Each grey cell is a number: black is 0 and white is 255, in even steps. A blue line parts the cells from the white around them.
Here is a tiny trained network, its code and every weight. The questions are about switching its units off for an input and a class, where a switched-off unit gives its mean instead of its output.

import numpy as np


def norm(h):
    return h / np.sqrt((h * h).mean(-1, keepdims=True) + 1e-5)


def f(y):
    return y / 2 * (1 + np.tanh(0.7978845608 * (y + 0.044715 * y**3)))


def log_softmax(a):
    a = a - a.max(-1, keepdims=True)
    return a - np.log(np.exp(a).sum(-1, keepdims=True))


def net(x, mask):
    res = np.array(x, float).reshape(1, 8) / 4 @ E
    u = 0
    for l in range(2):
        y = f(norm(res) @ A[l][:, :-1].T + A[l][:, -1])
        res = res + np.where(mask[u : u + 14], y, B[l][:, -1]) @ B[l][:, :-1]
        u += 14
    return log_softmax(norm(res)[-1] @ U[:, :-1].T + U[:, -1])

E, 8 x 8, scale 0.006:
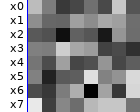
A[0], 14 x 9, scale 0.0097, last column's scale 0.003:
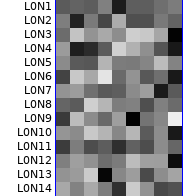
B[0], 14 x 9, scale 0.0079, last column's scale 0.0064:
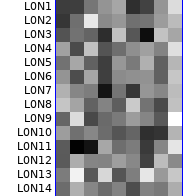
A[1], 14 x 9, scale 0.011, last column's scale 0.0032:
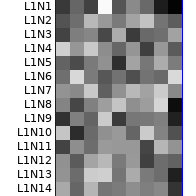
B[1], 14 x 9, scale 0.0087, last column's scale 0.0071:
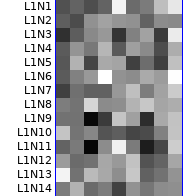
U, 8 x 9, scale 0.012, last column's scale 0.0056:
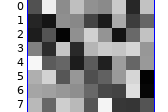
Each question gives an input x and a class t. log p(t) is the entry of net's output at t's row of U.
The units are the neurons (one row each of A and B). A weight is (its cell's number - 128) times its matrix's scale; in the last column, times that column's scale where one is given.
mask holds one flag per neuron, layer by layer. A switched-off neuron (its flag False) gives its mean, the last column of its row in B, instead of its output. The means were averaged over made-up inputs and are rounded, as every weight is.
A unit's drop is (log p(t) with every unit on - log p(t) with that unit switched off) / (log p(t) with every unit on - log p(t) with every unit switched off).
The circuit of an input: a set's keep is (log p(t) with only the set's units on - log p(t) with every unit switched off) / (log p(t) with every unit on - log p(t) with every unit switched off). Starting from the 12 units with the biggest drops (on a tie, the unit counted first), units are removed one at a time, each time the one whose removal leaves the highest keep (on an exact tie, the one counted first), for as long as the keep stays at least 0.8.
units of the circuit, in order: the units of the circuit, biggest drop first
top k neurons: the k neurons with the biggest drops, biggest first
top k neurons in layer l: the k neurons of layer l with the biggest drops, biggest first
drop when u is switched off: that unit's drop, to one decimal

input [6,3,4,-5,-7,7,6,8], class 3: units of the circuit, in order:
L1N8; L0N4
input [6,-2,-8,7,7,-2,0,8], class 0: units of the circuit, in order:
L0N13
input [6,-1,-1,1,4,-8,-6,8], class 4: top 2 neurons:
L0N7; L0N9
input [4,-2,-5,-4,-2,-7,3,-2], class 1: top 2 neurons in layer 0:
L0N6; L0N14
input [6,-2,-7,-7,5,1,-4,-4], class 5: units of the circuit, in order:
L0N13; L1N3
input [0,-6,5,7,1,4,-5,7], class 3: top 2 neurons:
L0N2; L0N4
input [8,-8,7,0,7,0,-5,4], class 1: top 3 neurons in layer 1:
L1N3; L1N6; L1N9
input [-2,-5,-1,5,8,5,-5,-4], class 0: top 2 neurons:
L0N11; L0N1
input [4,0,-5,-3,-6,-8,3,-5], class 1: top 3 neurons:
L0N6; L1N3; L0N13
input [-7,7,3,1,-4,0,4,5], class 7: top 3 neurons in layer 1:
L1N1; L1N11; L1N9
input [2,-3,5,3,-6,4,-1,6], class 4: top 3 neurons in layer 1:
L1N10; L1N6; L1N1
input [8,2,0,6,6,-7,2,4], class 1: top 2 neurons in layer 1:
L1N6; L1N3
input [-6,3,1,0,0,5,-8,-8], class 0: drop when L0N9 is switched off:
0.1
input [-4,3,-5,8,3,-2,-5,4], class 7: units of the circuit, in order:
L1N13
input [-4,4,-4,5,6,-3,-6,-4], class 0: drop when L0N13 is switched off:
0.2
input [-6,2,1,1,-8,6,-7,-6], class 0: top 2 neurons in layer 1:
L1N9; L1N1
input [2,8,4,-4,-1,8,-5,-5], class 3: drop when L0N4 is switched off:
0.3
